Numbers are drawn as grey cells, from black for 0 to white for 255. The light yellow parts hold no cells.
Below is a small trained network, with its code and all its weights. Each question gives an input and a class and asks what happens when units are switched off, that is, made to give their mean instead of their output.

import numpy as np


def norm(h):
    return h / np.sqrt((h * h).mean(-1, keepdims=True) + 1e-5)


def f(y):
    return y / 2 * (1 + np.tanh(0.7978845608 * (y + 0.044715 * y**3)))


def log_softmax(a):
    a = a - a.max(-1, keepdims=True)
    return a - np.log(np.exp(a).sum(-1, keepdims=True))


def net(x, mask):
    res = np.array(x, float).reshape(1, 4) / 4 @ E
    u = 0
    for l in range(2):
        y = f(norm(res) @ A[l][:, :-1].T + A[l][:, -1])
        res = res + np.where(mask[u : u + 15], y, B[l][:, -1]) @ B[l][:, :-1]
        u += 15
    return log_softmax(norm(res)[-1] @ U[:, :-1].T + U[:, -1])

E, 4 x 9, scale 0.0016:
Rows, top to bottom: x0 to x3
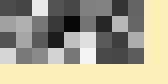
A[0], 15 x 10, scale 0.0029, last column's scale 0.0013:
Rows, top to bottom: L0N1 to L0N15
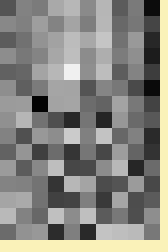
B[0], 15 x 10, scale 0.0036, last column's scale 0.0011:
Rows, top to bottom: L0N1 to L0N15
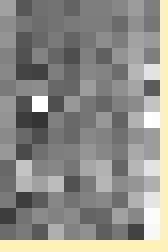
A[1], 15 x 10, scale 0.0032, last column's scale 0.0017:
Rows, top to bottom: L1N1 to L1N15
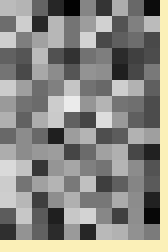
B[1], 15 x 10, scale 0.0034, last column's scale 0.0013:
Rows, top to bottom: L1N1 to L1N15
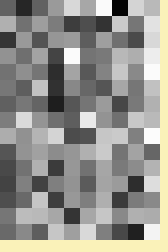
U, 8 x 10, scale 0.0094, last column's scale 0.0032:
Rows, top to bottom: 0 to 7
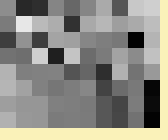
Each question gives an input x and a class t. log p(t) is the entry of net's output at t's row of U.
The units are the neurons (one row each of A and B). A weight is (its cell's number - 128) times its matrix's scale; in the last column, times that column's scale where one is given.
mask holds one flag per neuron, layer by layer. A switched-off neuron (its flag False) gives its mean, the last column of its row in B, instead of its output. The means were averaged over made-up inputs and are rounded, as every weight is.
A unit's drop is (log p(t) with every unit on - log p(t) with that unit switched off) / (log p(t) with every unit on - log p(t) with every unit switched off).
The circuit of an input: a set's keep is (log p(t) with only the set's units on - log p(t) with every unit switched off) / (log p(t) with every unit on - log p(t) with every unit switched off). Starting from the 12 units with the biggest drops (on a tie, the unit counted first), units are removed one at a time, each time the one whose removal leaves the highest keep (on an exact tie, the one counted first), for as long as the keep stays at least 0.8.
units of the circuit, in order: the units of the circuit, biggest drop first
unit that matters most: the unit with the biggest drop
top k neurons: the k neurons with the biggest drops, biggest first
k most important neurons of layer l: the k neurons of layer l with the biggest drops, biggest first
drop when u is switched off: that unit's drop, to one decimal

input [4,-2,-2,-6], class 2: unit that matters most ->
L1N15
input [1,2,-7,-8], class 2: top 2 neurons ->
(L1N15, L0N15)
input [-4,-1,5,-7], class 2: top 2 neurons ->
(L1N15, L0N11)
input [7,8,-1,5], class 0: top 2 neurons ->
(L1N1, L0N8)
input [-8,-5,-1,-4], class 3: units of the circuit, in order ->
(L1N6, L0N7)
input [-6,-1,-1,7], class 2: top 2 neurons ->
(L1N12, L1N3)
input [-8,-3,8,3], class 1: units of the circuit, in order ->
(L1N14, L1N9)
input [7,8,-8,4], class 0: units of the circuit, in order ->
(L1N1, L0N8)
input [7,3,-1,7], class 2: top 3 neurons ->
(L1N3, L1N12, L0N7)
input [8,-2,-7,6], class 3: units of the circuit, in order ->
(L1N4, L1N5)
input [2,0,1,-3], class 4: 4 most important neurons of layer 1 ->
(L1N2, L1N1, L1N3, L1N12)
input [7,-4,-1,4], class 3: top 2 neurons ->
(L1N4, L1N5)
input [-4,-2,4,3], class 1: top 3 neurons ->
(L1N14, L1N9, L1N4)
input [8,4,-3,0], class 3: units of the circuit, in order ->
(L1N4)
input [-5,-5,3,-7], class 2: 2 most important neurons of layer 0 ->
(L0N8, L0N13)
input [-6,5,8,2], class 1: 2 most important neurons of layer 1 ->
(L1N14, L1N9)
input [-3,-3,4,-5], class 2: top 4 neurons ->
(L1N15, L0N11, L1N8, L0N15)
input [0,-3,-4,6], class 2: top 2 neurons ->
(L0N12, L1N12)
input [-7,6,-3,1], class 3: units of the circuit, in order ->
(L1N11, L1N13)
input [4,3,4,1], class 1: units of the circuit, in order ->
(L1N9)
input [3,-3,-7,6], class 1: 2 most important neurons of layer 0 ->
(L0N15, L0N11)
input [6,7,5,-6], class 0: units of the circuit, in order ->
(L1N1, L0N8, L0N7)
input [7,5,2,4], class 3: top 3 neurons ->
(L1N4, L1N5, L0N5)
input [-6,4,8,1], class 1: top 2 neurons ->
(L1N14, L1N9)
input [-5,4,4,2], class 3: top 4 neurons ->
(L1N6, L0N11, L0N5, L1N11)
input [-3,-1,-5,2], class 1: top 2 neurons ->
(L1N8, L1N4)
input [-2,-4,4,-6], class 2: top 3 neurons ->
(L1N15, L0N11, L0N8)
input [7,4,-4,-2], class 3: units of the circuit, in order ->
(L1N4)
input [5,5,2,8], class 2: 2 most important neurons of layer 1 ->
(L1N3, L1N12)
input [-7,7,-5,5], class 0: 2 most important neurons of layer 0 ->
(L0N8, L0N13)
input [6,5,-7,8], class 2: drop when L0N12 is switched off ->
0.7
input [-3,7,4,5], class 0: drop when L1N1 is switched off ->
0.3
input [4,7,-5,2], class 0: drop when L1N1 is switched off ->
0.2
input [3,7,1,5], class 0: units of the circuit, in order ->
(L1N1)
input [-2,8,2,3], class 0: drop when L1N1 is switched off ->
0.1
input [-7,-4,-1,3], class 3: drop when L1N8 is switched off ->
0.0
